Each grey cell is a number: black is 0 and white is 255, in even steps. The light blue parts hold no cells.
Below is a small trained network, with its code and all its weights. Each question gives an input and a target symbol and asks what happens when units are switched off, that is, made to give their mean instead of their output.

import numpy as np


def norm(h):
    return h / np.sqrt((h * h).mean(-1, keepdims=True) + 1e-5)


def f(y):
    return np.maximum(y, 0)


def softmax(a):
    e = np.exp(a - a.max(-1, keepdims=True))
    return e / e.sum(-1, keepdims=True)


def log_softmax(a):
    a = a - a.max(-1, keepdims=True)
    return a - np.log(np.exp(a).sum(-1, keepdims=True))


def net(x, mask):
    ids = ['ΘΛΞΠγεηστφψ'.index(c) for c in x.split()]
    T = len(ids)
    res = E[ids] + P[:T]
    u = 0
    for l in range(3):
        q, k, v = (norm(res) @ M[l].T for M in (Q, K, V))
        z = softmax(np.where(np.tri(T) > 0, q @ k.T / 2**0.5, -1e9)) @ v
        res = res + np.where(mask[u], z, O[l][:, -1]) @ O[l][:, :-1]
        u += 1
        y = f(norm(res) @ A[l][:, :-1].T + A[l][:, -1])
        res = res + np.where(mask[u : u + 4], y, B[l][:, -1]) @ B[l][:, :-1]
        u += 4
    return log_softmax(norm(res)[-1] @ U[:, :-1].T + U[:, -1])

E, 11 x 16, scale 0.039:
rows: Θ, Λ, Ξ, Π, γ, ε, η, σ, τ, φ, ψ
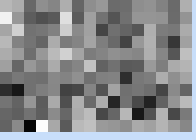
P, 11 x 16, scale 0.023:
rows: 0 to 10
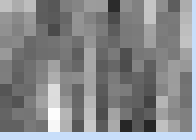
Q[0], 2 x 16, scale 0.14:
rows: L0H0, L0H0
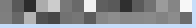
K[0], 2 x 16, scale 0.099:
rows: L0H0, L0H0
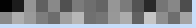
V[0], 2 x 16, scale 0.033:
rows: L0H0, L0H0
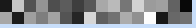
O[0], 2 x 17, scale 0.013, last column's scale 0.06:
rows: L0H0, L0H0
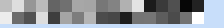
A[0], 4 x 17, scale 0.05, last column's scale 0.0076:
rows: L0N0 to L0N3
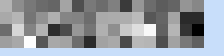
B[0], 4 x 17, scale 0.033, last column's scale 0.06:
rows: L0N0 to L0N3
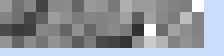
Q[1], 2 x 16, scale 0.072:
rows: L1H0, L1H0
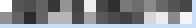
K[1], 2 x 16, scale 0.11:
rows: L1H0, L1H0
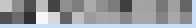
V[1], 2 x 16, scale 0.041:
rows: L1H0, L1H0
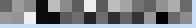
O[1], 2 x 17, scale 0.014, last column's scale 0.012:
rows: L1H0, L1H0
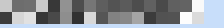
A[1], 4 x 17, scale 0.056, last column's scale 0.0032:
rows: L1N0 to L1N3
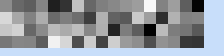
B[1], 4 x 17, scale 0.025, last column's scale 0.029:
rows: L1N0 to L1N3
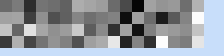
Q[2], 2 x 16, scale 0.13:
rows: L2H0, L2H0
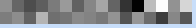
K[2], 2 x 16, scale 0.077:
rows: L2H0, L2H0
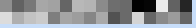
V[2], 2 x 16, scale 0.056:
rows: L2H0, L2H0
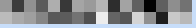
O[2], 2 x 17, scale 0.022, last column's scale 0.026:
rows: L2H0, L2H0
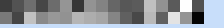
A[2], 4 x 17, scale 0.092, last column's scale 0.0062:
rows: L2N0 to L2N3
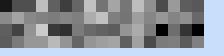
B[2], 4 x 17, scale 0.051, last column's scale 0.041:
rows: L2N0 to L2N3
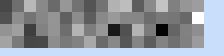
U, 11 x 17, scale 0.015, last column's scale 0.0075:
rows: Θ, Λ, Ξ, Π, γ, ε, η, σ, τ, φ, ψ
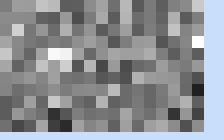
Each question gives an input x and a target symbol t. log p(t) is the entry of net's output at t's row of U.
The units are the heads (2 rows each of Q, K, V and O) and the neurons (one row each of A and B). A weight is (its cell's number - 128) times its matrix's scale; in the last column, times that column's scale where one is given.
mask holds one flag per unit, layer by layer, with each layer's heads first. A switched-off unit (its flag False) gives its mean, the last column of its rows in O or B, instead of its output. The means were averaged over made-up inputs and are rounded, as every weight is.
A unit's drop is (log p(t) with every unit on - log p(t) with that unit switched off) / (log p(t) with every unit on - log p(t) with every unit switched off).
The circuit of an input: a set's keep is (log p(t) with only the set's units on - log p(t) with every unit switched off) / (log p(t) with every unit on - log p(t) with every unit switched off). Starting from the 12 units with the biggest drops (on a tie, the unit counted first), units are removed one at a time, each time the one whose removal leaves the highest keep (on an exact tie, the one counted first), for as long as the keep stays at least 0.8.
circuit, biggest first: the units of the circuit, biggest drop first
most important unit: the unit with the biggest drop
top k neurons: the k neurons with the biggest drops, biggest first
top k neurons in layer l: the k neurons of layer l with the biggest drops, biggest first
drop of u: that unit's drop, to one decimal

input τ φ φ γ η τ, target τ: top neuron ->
L1N3
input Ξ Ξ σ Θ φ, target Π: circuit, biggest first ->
L0N0; L0H0
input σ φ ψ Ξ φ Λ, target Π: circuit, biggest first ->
L0H0; L1N1; L0N0
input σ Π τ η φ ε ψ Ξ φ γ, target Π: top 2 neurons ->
L1N1; L2N0
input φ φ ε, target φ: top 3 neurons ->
L1N1; L0N0; L1N3
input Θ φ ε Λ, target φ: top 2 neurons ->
L1N1; L0N0
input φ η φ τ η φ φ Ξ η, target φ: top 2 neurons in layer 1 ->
L1N1; L1N3
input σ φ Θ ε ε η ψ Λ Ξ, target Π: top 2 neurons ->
L1N1; L2N0
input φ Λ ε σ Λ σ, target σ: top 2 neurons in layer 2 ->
L2N1; L2N3
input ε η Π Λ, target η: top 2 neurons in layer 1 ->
L1N3; L1N2
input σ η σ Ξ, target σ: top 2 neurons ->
L2N1; L1N3
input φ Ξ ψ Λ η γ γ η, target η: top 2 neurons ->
L0N3; L2N1
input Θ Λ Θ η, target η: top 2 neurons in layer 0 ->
L0N3; L0N0
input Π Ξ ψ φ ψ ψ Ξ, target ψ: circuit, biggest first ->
L1H0
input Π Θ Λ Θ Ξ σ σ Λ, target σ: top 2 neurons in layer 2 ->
L2N1; L2N2
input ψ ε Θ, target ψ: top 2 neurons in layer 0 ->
L0N1; L0N0
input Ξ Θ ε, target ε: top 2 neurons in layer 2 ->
L2N1; L2N2
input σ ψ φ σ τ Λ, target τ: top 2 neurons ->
L1N3; L1N2
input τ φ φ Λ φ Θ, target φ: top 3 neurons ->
L1N1; L1N3; L0N0
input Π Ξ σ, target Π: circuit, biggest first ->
L2N2; L0H0
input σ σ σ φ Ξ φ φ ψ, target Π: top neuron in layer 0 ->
L0N0
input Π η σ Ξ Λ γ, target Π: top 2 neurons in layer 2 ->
L2N0; L2N1
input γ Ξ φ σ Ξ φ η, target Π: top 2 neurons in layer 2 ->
L2N0; L2N1
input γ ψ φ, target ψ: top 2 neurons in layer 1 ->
L1N0; L1N3
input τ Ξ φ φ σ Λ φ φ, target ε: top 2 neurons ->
L0N0; L1N2
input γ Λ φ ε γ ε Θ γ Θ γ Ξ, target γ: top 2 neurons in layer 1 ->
L1N3; L1N0
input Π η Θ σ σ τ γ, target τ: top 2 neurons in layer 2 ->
L2N1; L2N3
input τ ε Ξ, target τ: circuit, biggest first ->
L0H0
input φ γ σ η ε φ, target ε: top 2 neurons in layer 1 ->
L1N2; L1N3
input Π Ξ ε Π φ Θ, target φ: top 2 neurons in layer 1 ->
L1N1; L1N3
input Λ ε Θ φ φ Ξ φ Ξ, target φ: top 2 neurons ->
L1N1; L0N0
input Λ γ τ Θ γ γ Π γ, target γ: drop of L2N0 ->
0.2
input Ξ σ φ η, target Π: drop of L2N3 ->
0.0
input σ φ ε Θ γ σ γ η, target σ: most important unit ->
L0H0
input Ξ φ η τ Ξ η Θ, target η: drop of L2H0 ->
0.1
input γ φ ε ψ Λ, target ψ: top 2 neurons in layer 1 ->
L1N0; L1N3
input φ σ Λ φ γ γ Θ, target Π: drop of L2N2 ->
-0.1
